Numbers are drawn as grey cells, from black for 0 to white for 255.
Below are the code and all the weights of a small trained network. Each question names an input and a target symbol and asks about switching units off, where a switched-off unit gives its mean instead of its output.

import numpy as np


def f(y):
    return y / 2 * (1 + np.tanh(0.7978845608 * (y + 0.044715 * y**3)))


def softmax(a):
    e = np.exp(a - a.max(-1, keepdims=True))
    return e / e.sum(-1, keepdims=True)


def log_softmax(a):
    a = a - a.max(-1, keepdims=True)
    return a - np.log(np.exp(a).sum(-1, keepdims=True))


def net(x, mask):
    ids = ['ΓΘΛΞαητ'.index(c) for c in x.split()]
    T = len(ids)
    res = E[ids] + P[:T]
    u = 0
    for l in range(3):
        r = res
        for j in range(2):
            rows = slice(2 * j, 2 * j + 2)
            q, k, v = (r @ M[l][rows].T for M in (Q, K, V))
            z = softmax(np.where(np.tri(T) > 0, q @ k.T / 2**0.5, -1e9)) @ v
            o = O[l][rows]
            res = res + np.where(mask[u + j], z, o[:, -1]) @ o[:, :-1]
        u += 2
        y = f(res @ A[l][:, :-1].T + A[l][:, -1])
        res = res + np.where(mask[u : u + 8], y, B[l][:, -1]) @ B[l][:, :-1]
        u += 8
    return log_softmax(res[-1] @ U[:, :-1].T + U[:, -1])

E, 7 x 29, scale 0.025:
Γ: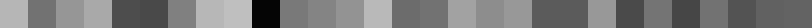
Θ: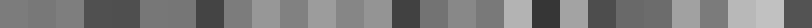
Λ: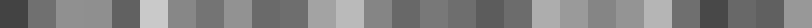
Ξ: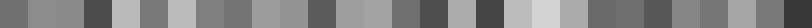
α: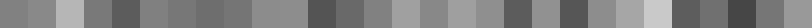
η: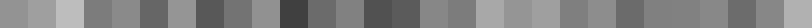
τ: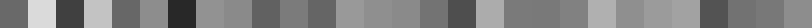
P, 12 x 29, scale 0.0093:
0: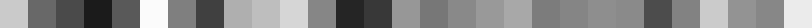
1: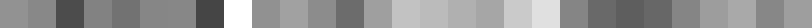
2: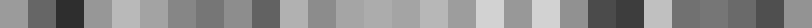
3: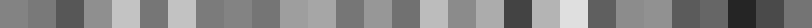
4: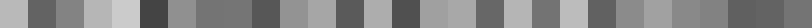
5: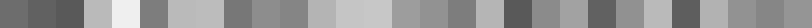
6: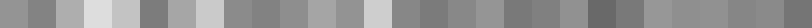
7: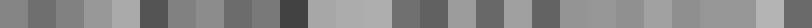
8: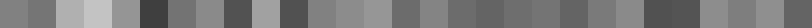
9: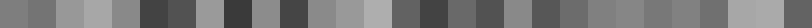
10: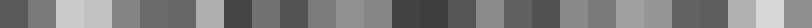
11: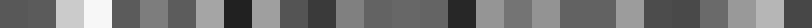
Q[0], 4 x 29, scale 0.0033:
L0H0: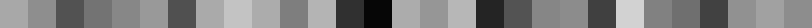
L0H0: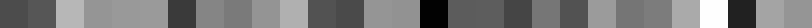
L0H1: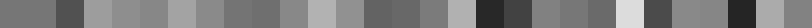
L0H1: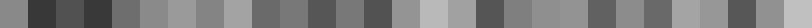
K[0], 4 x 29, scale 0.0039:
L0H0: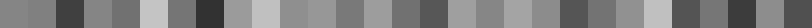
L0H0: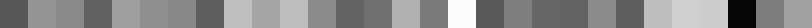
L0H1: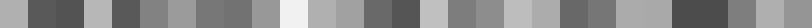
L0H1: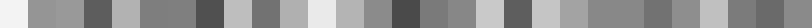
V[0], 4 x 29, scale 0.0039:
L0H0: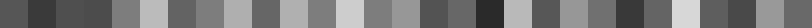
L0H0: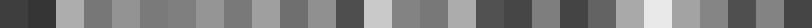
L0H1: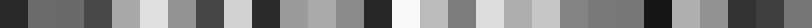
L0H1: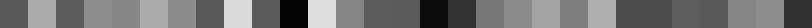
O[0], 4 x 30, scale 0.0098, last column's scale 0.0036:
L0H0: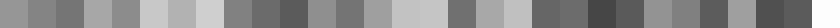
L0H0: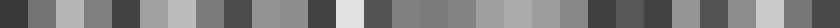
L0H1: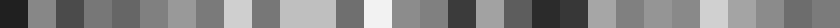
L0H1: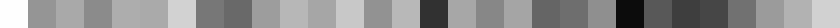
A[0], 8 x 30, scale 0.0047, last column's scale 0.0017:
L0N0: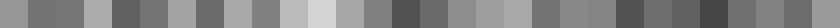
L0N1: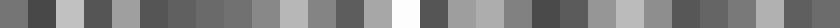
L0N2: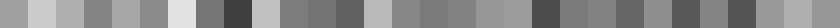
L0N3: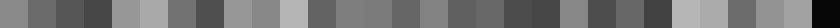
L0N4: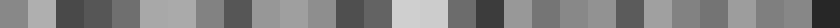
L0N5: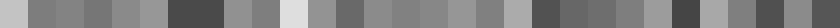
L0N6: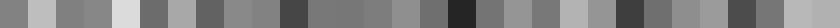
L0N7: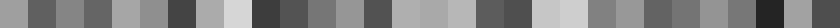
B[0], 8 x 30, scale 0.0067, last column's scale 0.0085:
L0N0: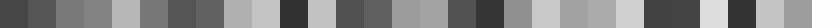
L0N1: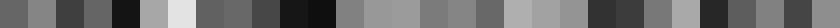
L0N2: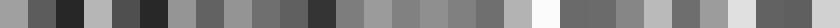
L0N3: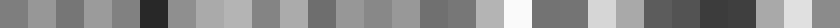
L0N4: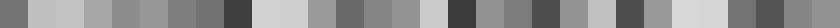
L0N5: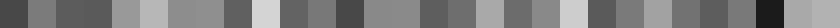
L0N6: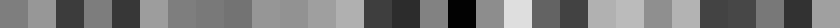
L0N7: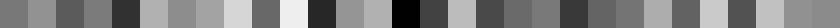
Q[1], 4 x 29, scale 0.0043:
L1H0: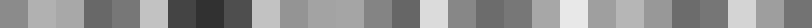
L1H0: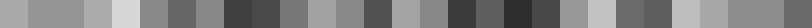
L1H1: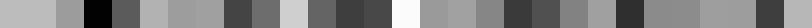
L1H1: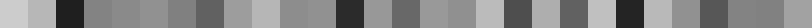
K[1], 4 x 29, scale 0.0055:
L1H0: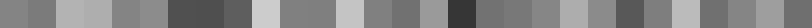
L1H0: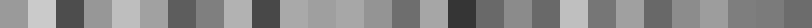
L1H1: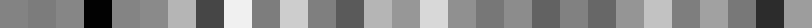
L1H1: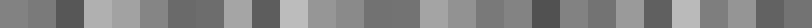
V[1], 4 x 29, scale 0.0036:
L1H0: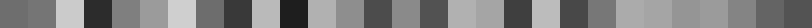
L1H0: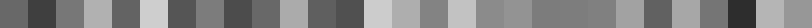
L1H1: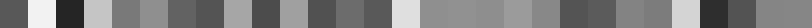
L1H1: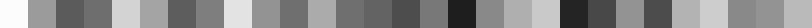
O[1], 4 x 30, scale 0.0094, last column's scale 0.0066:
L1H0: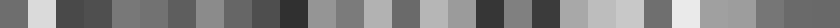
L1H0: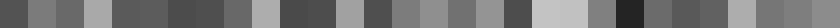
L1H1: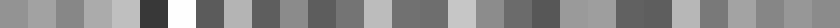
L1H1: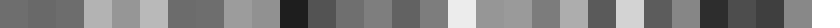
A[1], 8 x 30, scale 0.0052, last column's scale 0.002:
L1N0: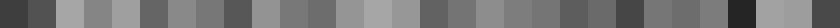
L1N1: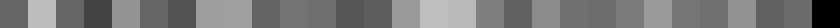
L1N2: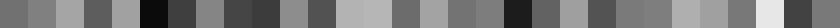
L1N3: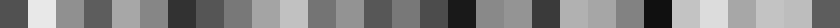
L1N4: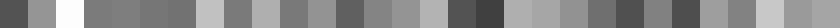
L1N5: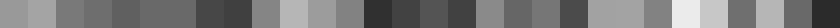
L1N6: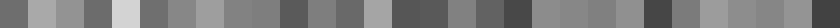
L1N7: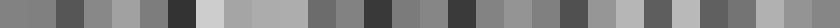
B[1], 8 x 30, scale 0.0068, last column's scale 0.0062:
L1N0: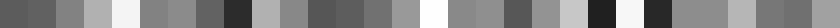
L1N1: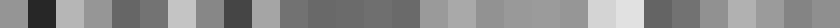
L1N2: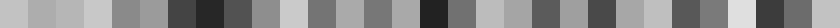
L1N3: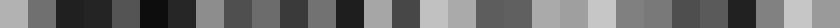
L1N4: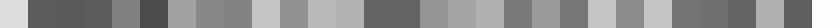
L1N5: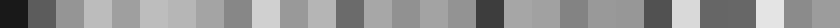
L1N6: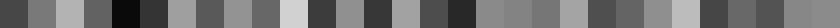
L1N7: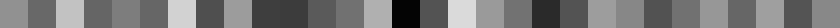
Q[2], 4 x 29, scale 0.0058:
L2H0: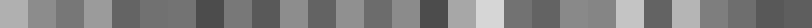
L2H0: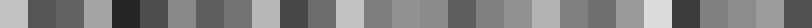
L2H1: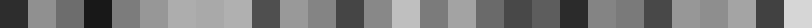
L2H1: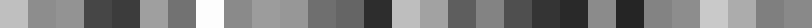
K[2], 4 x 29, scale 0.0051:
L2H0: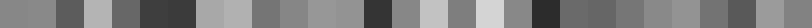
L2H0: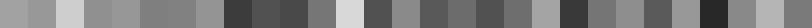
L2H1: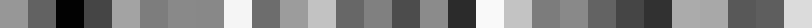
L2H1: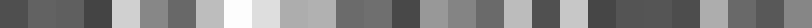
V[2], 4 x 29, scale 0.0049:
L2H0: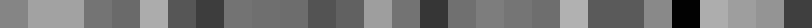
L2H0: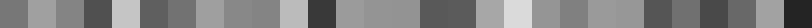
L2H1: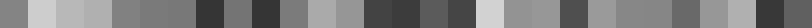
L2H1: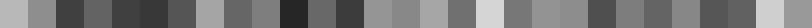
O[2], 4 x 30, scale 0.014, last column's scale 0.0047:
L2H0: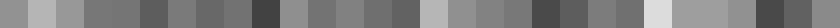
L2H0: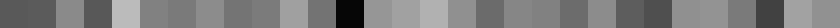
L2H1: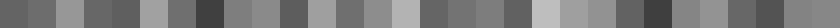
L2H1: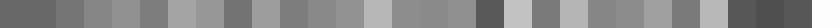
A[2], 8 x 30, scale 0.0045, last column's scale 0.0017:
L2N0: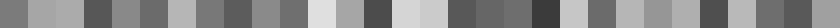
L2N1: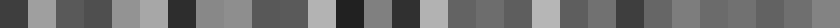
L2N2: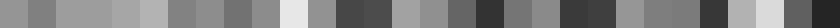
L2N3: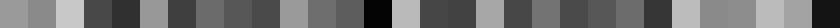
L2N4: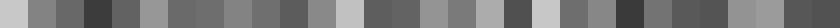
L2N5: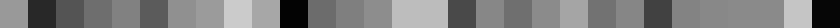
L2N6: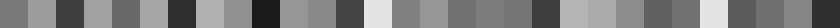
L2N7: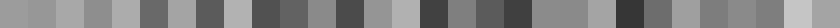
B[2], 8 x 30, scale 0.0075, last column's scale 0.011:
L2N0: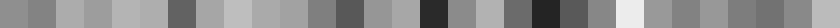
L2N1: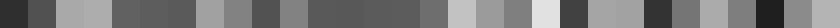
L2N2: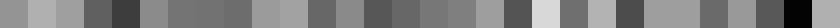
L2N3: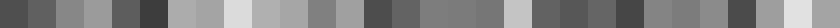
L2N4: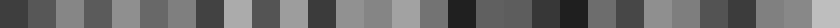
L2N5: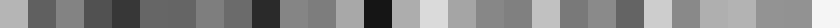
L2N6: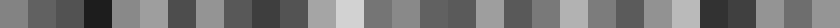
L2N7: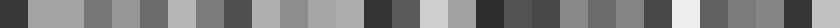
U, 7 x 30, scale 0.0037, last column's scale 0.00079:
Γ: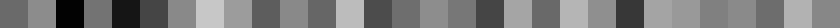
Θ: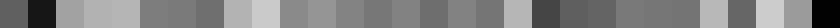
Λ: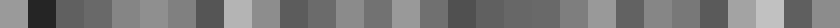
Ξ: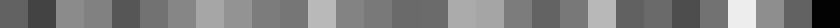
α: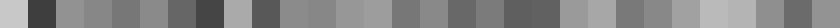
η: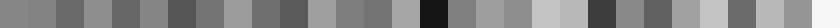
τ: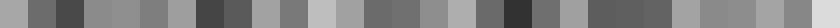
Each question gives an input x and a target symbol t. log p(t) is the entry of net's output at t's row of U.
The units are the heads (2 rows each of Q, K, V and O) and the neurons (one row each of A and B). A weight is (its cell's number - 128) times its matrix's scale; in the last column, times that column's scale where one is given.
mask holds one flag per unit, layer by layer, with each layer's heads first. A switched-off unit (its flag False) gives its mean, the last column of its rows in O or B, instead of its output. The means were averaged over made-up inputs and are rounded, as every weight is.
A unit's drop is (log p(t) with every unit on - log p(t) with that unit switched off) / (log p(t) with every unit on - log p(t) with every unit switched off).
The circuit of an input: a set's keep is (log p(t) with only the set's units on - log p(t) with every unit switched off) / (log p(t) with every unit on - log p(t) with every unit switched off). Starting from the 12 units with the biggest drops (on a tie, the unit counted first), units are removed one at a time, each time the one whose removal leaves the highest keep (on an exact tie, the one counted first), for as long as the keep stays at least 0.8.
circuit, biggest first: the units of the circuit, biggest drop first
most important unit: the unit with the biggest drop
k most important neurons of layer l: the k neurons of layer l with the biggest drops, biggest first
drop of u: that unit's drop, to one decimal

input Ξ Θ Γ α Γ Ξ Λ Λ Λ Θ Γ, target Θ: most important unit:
L2H1
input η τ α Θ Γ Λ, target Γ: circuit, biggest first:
(L0N7 L2H1 L1H0)
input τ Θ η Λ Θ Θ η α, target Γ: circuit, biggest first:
(L0N1 L2H1)
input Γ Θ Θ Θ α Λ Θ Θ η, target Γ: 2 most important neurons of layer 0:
(L0N2 L0N0)
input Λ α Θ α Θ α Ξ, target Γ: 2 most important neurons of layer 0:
(L0N0 L0N1)
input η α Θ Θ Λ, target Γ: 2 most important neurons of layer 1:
(L1N2 L1N0)
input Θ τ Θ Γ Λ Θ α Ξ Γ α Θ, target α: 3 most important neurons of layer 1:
(L1N2 L1N4 L1N3)
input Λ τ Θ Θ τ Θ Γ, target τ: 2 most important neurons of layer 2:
(L2N7 L2N5)
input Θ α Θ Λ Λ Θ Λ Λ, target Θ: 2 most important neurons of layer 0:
(L0N1 L0N2)
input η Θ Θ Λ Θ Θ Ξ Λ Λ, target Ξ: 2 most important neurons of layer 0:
(L0N0 L0N6)
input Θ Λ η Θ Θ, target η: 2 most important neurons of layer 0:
(L0N6 L0N0)
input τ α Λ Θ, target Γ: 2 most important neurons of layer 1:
(L1N3 L1N2)
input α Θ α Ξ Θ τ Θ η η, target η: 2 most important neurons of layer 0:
(L0N6 L0N1)
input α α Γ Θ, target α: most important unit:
L1N2
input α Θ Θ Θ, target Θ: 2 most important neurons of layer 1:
(L1N3 L1N5)
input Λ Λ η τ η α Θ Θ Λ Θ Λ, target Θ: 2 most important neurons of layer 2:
(L2N5 L2N0)
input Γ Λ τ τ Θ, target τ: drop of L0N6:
0.2
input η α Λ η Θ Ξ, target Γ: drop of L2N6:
0.1
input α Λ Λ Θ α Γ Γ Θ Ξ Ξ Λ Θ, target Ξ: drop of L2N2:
-0.1
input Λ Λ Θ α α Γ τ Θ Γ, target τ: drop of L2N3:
0.0
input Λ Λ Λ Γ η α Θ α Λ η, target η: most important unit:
L0H0
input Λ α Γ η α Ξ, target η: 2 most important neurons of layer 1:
(L1N2 L1N6)
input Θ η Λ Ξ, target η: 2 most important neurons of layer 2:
(L2N1 L2N4)
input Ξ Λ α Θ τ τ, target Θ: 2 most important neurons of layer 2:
(L2N5 L2N2)
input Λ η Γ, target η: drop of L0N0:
0.2
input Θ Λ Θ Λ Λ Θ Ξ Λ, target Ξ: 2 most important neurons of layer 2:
(L2N1 L2N2)
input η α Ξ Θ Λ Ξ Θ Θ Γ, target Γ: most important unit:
L0N1
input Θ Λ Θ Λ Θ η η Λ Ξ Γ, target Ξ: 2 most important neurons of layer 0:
(L0N0 L0N6)
